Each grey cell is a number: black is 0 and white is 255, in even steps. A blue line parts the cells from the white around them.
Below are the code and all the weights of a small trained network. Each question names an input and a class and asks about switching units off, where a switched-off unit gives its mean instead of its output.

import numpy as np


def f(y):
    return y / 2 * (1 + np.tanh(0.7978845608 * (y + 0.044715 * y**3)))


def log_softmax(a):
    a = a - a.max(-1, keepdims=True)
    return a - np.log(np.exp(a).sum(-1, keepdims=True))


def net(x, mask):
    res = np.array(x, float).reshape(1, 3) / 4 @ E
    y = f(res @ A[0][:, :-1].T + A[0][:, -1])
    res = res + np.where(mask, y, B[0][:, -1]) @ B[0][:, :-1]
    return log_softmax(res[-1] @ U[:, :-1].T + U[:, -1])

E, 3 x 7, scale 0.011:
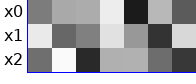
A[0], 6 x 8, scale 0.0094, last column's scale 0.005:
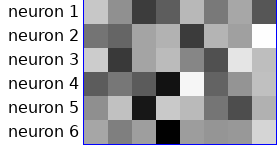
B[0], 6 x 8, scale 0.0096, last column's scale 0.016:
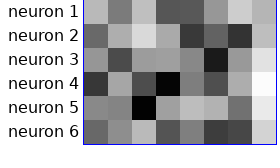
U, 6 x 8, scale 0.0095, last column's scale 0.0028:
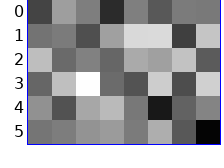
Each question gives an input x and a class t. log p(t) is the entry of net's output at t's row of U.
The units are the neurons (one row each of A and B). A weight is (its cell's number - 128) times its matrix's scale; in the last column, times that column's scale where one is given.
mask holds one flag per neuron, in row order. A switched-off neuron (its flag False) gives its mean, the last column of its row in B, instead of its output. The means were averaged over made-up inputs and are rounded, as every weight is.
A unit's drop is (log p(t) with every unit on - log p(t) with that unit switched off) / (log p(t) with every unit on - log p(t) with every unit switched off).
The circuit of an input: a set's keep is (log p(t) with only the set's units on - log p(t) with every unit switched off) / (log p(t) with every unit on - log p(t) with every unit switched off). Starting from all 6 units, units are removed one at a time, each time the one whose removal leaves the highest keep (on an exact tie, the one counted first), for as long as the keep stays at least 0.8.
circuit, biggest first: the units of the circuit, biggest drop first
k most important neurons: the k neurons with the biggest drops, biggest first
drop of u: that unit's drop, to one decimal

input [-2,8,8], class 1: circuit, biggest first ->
(neuron 5)
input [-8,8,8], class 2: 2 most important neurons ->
(neuron 1; neuron 5)
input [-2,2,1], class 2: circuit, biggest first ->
(neuron 2; neuron 6)
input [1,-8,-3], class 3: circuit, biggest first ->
(neuron 4; neuron 5)
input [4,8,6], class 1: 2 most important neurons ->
(neuron 5; neuron 6)
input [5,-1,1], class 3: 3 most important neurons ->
(neuron 3; neuron 2; neuron 5)
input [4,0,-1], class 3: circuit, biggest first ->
(neuron 3; neuron 2)
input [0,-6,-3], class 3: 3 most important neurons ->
(neuron 4; neuron 5; neuron 3)
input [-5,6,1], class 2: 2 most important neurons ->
(neuron 1; neuron 2)
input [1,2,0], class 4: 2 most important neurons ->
(neuron 4; neuron 5)
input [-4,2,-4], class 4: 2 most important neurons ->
(neuron 3; neuron 5)
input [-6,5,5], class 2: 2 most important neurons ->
(neuron 1; neuron 5)
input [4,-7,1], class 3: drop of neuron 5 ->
0.2
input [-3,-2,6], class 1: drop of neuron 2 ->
0.1
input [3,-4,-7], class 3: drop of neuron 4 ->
0.0
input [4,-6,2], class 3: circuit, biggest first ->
(neuron 4)
